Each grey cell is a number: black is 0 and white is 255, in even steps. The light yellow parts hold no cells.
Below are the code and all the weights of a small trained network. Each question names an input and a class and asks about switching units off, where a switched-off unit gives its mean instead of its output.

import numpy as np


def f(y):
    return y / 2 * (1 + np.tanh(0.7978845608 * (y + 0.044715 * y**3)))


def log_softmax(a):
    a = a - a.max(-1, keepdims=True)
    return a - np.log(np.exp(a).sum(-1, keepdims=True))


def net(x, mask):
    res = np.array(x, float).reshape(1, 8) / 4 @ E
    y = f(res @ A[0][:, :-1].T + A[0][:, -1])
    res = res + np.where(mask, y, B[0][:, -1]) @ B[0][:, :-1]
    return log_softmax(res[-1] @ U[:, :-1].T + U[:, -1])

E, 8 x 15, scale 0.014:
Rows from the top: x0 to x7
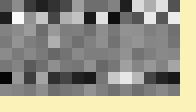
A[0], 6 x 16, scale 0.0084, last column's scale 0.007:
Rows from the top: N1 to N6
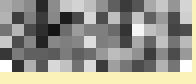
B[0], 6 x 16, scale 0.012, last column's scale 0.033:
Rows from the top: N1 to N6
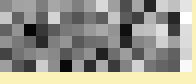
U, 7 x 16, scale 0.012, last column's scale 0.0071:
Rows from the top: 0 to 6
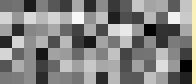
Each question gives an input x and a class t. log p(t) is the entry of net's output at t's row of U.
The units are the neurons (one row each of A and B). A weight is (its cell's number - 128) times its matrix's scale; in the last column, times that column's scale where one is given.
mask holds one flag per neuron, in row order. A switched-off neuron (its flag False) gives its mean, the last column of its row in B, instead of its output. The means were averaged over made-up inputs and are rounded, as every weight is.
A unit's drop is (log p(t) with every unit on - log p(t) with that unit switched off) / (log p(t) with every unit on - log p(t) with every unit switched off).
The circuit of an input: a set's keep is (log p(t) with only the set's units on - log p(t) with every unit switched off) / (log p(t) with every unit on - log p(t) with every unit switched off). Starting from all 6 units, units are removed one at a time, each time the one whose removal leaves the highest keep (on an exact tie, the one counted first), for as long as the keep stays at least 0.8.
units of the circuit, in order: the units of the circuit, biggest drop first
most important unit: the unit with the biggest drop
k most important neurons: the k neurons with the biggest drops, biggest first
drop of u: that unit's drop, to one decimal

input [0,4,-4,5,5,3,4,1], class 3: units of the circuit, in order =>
N6; N3; N4
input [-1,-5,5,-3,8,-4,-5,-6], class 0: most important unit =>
N6
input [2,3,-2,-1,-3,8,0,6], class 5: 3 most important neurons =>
N6; N2; N5
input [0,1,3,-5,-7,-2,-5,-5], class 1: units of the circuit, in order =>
N3; N2
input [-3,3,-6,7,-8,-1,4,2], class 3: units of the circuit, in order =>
N6; N3; N2
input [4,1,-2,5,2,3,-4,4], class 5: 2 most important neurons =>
N2; N1
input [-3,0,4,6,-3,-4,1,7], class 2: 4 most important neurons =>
N3; N6; N4; N1
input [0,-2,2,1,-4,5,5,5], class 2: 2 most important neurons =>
N3; N4
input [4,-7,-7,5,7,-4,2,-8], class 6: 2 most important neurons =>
N2; N1
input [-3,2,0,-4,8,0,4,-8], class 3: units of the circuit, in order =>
N2; N6; N3
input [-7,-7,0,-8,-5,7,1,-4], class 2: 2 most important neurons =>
N3; N2
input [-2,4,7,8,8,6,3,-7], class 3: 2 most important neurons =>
N6; N3
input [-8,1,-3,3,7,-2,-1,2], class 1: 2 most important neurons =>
N3; N2
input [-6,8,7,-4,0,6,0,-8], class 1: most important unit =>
N5
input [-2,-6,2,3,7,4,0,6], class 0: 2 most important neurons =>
N6; N4
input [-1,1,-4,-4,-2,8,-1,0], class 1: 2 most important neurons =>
N3; N6
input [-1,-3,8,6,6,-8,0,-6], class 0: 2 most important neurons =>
N6; N1
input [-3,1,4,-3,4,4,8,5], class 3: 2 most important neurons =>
N2; N6
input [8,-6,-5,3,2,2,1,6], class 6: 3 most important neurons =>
N2; N1; N5
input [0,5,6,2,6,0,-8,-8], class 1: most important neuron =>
N3
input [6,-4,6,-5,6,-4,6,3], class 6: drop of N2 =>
0.0
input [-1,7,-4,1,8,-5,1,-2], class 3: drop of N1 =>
0.2
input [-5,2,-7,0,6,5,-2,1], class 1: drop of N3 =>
0.5
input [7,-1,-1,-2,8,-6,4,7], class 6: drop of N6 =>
0.8
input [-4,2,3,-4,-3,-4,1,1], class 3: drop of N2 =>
0.2
